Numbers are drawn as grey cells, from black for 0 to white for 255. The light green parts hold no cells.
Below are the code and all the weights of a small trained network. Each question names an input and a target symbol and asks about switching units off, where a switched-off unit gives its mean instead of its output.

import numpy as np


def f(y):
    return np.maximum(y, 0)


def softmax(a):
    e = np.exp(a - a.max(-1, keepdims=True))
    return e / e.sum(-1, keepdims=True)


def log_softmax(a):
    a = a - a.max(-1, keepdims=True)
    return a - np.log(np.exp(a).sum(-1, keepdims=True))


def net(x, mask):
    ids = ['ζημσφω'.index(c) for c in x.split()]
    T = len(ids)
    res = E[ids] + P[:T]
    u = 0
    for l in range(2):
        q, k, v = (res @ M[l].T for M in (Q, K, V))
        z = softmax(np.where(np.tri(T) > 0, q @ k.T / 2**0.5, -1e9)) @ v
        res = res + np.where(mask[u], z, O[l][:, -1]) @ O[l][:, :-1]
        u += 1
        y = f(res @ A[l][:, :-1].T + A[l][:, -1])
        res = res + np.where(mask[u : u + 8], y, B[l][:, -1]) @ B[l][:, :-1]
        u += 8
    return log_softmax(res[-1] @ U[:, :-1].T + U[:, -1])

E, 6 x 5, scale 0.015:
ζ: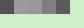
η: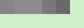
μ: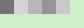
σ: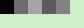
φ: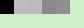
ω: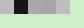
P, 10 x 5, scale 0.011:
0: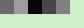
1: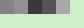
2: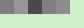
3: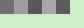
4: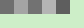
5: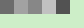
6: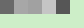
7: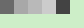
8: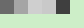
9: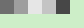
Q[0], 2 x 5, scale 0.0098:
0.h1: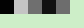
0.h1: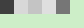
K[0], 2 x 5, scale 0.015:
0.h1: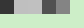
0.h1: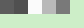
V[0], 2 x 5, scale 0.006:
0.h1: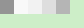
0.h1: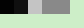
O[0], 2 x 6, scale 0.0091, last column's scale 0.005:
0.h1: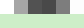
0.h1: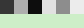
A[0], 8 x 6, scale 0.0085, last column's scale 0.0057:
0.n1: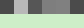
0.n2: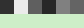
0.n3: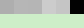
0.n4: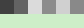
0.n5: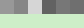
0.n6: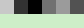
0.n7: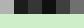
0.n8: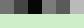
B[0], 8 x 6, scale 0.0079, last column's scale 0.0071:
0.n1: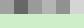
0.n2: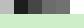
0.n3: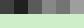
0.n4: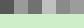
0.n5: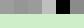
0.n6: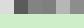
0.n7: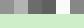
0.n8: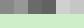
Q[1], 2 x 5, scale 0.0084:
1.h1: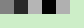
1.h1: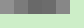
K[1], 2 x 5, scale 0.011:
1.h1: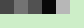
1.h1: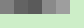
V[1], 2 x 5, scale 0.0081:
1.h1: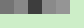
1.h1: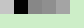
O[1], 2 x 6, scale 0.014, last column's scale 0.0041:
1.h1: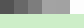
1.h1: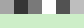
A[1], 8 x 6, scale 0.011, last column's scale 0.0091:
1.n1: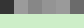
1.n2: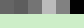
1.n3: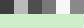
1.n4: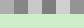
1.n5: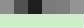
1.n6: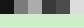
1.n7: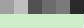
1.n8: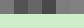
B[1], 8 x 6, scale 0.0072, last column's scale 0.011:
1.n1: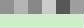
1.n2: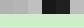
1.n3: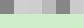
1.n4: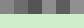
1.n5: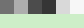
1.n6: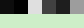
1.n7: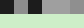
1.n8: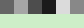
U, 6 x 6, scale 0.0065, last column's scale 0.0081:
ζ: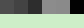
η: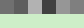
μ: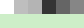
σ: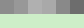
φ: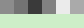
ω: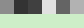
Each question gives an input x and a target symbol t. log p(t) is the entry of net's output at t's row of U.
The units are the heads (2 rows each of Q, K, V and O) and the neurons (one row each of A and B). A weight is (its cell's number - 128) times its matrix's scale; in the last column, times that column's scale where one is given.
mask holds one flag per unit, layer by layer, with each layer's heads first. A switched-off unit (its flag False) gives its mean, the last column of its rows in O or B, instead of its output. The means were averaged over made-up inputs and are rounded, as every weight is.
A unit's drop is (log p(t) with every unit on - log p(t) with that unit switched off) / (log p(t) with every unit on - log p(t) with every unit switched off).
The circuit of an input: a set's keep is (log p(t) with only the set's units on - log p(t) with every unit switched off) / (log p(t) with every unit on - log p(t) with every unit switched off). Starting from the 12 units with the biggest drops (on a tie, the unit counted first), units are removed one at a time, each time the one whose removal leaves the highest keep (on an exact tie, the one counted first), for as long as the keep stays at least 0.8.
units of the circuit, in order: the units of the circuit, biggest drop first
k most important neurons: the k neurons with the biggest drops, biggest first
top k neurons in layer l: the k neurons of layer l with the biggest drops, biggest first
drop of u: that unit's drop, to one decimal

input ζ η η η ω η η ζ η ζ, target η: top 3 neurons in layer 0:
[0.n2 0.n1 0.n8]
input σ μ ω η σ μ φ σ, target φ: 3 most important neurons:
[0.n2 1.n5 0.n8]
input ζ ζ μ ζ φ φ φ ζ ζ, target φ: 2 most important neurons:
[1.n2 1.n7]
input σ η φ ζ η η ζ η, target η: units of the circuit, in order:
[1.h1 0.n2 1.n6 0.n1]
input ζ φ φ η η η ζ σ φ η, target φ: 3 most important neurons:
[1.n7 1.n2 1.n6]
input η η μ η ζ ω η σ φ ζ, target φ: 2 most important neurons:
[0.n1 1.n2]
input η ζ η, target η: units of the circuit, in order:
[0.h1 0.n1 1.n6 0.n2]
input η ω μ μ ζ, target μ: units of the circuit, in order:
[0.h1]
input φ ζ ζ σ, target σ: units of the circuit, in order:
[0.h1 1.n3 1.h1]
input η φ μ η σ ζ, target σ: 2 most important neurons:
[1.n3 1.n1]
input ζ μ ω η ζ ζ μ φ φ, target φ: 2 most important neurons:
[0.n2 1.n2]
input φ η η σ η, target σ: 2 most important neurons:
[0.n2 1.n3]
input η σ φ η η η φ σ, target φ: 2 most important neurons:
[0.n2 1.n2]
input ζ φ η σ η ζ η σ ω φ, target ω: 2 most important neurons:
[0.n8 0.n6]
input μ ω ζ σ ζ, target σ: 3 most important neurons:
[1.n3 0.n1 1.n1]
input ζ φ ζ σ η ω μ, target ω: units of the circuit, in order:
[1.h1]
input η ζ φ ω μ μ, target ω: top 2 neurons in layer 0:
[0.n3 0.n6]
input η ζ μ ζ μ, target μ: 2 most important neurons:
[0.n5 0.n8]
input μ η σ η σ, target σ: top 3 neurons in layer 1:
[1.n3 1.n1 1.n2]
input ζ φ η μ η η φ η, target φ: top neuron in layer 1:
[1.n7]
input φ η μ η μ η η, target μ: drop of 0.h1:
0.8
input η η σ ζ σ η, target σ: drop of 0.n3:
0.1
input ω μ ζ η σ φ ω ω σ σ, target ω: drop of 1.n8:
0.0
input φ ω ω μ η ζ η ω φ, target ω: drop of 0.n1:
-0.1
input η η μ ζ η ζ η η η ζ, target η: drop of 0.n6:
0.2
